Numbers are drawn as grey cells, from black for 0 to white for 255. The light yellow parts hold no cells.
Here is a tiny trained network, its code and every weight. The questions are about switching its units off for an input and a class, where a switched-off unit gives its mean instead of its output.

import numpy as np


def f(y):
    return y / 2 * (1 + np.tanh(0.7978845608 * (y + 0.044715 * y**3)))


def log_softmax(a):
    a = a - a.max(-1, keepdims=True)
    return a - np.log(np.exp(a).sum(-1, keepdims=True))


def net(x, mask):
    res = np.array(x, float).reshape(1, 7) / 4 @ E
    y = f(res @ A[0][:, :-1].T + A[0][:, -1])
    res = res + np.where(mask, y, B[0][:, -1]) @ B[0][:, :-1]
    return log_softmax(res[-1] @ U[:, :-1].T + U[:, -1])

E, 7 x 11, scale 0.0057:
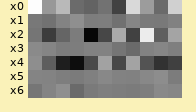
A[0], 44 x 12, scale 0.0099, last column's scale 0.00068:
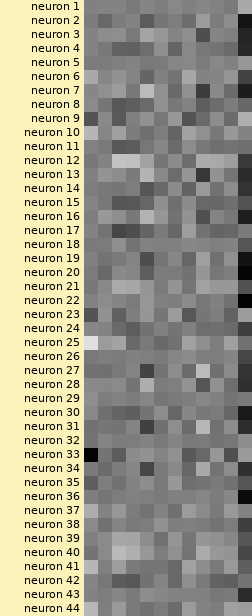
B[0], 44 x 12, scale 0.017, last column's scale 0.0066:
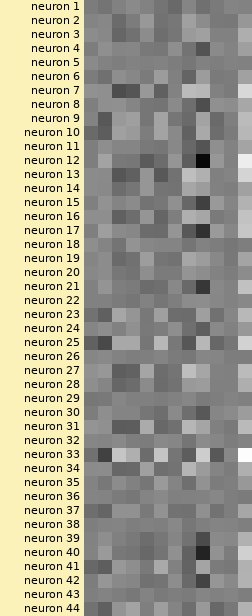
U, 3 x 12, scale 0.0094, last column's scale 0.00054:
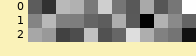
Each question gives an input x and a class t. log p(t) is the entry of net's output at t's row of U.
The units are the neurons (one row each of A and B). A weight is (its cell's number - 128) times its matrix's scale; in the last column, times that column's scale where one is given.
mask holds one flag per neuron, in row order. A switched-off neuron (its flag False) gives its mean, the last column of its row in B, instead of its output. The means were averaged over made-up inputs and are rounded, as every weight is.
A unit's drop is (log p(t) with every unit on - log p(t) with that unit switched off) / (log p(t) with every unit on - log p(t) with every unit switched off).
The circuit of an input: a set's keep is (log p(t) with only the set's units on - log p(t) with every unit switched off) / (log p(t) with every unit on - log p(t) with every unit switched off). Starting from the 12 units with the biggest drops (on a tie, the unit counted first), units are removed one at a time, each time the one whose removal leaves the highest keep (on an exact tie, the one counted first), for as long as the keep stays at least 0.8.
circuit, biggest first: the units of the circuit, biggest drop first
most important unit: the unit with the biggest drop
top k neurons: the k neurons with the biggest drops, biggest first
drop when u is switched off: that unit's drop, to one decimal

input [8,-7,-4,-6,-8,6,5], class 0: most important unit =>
neuron 25
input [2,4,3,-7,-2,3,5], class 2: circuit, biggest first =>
(neuron 33; neuron 17)
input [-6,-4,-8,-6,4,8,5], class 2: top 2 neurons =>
(neuron 7; neuron 13)
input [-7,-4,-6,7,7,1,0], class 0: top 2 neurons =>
(neuron 33; neuron 9)
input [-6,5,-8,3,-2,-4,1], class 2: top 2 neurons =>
(neuron 7; neuron 13)
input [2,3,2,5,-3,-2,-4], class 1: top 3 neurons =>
(neuron 33; neuron 9; neuron 23)
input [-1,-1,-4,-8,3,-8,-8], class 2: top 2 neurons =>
(neuron 12; neuron 40)
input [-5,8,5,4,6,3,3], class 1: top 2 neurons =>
(neuron 17; neuron 25)
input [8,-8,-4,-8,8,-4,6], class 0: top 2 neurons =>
(neuron 25; neuron 10)
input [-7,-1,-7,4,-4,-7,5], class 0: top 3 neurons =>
(neuron 33; neuron 9; neuron 23)
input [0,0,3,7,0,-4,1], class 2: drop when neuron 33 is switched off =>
0.2
